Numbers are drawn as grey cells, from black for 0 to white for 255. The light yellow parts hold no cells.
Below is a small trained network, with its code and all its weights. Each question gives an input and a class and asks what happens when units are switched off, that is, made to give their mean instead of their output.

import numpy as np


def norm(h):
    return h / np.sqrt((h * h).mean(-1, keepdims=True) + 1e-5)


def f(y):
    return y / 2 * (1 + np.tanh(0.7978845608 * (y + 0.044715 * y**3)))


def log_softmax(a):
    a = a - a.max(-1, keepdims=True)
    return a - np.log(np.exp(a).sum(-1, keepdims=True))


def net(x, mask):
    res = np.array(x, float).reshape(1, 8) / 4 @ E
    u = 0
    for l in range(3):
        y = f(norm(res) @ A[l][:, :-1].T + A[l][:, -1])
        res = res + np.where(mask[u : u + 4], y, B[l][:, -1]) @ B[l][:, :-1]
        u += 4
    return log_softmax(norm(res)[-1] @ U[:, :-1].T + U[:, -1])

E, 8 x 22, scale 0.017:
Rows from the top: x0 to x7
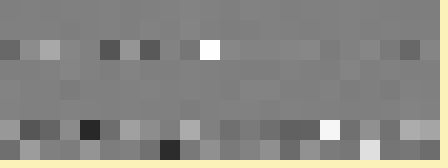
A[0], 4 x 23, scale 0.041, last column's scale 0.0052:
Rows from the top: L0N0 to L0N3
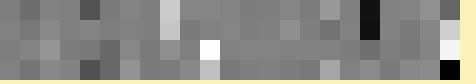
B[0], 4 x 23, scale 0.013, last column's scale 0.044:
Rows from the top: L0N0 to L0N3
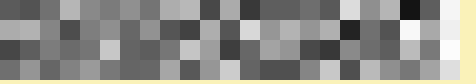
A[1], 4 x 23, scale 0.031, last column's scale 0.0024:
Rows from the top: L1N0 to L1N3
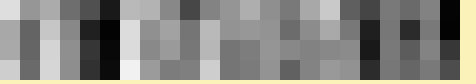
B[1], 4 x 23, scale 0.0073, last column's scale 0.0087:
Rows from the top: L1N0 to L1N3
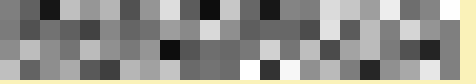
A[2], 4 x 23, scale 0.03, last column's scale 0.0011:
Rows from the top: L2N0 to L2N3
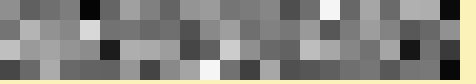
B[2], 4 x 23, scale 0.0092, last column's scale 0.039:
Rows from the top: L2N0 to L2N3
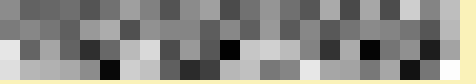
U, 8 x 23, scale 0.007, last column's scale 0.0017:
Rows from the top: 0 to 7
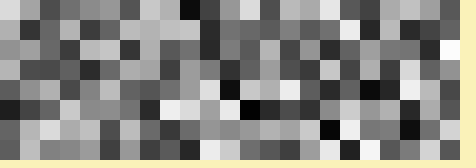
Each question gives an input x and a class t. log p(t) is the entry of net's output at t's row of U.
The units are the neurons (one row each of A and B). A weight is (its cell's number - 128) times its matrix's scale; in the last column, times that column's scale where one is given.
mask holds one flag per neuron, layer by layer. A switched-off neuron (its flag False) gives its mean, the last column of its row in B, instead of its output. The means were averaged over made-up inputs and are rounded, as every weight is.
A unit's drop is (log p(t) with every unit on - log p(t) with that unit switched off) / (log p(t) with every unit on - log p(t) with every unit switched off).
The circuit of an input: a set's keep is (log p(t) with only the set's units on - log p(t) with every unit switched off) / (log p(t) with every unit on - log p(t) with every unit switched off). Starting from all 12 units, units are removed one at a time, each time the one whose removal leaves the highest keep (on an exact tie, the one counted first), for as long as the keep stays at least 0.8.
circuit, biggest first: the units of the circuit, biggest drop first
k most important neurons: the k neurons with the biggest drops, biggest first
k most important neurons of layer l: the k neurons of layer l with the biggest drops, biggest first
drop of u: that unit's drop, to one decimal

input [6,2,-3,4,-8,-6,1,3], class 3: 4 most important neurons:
[L0N2, L0N0, L0N1, L2N3]
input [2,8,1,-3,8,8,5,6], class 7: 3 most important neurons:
[L0N0, L0N3, L0N1]
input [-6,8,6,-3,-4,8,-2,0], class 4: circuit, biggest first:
[L0N2]
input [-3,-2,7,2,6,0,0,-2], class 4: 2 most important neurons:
[L0N2, L0N1]
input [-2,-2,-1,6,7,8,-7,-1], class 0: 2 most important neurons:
[L0N2, L1N0]
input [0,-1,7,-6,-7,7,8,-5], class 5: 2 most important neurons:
[L0N0, L0N3]
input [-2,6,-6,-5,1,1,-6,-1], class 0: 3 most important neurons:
[L0N2, L0N0, L1N0]
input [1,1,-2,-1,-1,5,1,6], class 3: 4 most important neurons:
[L0N2, L0N0, L0N1, L2N0]
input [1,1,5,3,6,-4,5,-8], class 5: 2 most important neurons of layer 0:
[L0N0, L0N3]
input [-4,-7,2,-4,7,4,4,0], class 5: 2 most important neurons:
[L0N1, L0N3]
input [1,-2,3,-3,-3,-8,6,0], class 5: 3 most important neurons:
[L0N1, L0N3, L0N0]
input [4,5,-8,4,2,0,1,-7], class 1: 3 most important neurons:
[L0N0, L0N2, L2N3]
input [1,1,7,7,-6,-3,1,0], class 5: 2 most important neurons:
[L0N1, L0N3]
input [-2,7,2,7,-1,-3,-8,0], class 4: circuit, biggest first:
[L0N0]
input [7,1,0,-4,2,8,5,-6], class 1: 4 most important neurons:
[L0N0, L0N2, L2N2, L0N1]
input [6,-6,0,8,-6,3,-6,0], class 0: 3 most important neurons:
[L0N0, L0N2, L1N0]
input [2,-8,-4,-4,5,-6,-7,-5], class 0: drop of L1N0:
0.3
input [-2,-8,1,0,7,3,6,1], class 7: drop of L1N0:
0.1
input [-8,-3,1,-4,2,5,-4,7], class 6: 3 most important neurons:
[L0N1, L0N3, L2N3]
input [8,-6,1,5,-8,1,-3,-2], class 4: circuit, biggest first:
[L0N1]
